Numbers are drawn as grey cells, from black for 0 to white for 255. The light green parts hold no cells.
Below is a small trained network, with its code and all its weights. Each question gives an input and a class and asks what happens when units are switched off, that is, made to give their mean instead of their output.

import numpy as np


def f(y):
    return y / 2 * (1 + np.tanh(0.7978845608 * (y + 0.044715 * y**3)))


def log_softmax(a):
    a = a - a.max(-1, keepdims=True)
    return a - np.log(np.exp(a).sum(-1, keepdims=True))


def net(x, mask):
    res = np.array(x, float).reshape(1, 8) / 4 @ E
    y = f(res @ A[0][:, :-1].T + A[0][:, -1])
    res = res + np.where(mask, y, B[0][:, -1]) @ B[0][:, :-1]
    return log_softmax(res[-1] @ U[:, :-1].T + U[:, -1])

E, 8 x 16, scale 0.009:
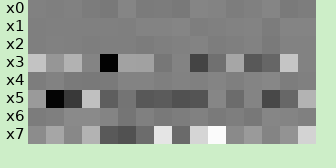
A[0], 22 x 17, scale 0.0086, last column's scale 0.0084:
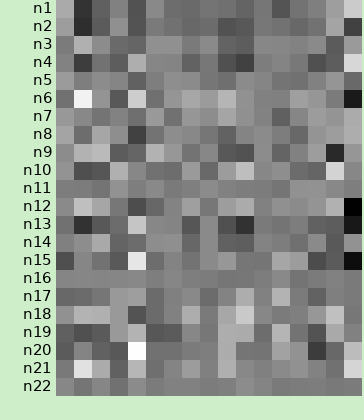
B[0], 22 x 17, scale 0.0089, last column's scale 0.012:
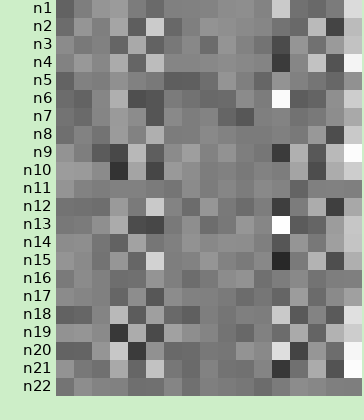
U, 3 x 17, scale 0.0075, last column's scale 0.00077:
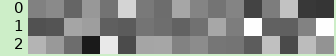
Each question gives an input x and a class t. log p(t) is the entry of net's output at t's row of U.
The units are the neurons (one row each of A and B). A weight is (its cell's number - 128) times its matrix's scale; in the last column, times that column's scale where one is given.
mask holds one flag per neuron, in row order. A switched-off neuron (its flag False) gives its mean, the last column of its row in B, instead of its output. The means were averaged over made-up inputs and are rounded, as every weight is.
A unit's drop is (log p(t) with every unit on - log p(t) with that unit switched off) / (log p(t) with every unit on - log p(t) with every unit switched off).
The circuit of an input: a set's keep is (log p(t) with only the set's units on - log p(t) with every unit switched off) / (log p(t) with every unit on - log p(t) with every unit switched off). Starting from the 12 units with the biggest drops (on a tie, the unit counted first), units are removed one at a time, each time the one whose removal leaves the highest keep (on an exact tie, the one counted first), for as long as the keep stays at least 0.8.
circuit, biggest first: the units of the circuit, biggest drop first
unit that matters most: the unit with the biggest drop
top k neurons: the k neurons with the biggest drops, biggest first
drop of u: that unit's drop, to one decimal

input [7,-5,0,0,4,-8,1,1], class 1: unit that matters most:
n6
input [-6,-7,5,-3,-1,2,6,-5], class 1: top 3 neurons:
[n13, n21, n20]
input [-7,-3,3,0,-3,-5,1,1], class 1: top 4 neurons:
[n6, n4, n15, n2]
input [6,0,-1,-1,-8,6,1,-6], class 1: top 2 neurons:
[n13, n1]
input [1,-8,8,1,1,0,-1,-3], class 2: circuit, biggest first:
[n21, n20]
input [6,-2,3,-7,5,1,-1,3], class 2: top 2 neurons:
[n19, n10]
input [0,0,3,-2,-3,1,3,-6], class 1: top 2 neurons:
[n13, n21]
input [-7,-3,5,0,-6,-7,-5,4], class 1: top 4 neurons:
[n6, n4, n15, n18]
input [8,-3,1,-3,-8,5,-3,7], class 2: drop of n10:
0.1
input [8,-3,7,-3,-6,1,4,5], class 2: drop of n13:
0.1
